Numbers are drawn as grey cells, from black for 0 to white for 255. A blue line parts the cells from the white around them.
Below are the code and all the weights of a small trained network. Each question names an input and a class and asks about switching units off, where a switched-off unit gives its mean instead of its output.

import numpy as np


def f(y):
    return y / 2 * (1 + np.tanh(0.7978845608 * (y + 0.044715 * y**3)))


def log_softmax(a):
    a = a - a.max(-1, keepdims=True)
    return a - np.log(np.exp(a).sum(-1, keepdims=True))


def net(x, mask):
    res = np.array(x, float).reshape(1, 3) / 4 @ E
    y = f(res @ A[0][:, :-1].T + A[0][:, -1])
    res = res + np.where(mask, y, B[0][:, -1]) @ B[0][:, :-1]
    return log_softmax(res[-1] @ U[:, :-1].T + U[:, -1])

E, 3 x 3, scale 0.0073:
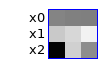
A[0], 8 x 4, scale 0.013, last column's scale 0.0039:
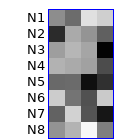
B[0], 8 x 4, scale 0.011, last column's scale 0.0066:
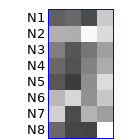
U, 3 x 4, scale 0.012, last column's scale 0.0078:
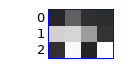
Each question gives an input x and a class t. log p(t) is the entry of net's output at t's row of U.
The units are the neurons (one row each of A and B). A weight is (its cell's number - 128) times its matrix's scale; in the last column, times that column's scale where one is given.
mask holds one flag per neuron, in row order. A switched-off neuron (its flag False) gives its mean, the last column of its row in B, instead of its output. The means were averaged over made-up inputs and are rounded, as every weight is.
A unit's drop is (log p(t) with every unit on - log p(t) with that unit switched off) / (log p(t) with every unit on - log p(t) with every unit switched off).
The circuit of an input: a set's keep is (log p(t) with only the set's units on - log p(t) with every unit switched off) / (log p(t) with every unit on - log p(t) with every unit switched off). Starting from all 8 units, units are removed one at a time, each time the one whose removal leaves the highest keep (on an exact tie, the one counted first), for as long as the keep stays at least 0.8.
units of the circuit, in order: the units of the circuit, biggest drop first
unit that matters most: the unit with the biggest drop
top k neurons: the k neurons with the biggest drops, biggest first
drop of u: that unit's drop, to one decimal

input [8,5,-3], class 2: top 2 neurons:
(N5 N6)
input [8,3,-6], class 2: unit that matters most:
N2
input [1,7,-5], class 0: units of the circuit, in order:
(N8 N1)
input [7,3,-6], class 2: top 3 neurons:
(N2 N1 N7)
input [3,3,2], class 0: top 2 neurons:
(N6 N8)
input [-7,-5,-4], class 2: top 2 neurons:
(N6 N8)
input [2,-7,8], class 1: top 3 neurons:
(N2 N7 N8)
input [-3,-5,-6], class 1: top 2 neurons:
(N6 N8)
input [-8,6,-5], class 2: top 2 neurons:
(N6 N5)
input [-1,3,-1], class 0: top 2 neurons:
(N2 N8)
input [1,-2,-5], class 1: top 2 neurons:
(N6 N8)
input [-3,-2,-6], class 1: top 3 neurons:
(N6 N8 N1)
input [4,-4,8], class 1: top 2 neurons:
(N2 N7)
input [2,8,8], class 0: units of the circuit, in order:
(N8)
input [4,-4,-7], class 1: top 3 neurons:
(N6 N8 N1)
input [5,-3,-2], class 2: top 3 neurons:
(N2 N8 N7)
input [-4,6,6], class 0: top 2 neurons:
(N8 N6)
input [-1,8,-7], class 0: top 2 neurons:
(N8 N1)
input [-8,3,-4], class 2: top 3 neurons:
(N2 N7 N1)
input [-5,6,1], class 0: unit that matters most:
N8
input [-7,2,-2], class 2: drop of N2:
0.5
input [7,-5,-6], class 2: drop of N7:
0.3
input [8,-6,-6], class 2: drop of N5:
-0.2
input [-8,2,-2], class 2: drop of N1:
0.0
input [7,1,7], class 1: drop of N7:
0.1
